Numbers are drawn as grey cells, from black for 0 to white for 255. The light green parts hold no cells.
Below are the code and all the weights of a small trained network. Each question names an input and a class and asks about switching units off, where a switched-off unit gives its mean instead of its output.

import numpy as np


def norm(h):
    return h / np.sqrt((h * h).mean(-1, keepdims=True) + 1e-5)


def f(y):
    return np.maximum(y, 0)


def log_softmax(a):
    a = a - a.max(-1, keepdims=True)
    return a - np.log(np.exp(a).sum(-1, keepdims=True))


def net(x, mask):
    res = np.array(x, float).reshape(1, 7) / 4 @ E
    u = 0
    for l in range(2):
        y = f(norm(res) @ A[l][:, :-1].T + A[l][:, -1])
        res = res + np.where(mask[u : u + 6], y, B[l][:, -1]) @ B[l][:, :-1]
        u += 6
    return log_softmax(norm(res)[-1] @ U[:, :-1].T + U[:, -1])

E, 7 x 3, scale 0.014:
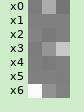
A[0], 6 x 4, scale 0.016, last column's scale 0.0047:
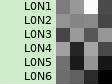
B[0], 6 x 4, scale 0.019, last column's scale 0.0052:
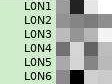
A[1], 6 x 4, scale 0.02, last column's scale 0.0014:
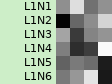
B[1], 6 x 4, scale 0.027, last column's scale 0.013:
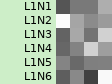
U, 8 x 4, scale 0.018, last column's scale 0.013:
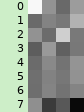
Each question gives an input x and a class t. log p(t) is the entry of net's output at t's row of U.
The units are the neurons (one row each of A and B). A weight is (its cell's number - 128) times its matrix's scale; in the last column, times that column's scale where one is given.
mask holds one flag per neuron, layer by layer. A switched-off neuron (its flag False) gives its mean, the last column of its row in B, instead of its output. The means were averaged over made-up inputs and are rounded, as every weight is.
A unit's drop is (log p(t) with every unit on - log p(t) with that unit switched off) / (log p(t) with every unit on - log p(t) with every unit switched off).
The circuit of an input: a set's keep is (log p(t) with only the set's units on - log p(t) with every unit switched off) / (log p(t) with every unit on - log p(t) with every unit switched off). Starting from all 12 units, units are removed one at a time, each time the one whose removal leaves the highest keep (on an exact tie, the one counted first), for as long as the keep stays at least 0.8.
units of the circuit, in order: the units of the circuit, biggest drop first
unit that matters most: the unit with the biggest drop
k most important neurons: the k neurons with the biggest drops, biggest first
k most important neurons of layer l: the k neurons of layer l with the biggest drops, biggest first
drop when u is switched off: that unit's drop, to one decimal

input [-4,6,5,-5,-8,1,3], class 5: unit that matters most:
L1N3
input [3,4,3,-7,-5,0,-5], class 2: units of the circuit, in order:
(L0N6; L1N4)
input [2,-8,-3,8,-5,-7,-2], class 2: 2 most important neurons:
(L0N1; L1N2)
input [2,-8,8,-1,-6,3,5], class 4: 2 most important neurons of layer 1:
(L1N2; L1N1)
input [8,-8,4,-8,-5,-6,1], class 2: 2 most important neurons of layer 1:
(L1N6; L1N4)
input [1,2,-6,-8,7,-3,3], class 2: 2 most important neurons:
(L1N4; L1N6)
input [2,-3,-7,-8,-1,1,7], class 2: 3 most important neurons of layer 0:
(L0N3; L0N5; L0N4)
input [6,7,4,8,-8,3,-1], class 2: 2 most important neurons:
(L0N1; L1N1)
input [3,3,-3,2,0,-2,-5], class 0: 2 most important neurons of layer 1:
(L1N2; L1N1)
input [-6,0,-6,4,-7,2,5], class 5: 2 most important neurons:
(L1N2; L0N3)
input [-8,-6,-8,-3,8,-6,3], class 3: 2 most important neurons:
(L1N1; L0N4)
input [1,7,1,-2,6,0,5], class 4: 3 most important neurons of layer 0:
(L0N3; L0N1; L0N6)
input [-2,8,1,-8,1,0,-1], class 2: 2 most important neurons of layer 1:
(L1N6; L1N4)
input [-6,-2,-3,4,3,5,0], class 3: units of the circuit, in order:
(L1N6)
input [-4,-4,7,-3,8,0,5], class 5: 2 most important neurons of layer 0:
(L0N1; L0N3)
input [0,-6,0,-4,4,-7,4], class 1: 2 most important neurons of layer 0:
(L0N3; L0N1)
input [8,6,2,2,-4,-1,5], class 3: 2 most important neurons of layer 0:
(L0N3; L0N6)
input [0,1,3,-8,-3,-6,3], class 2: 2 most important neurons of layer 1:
(L1N4; L1N6)
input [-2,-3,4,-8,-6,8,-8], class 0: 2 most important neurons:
(L1N2; L0N1)
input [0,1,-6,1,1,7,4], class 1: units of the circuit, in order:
(L1N2)
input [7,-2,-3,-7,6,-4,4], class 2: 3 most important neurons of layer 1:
(L1N4; L1N6; L1N1)
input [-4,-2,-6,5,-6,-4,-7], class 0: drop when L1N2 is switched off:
1.0
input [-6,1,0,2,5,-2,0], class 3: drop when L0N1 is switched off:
0.0
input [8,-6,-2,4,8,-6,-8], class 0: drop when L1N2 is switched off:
0.9
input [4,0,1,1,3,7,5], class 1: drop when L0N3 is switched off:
0.2
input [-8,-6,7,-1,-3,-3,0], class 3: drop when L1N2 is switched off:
0.1
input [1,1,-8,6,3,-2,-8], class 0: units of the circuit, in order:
(L1N2)
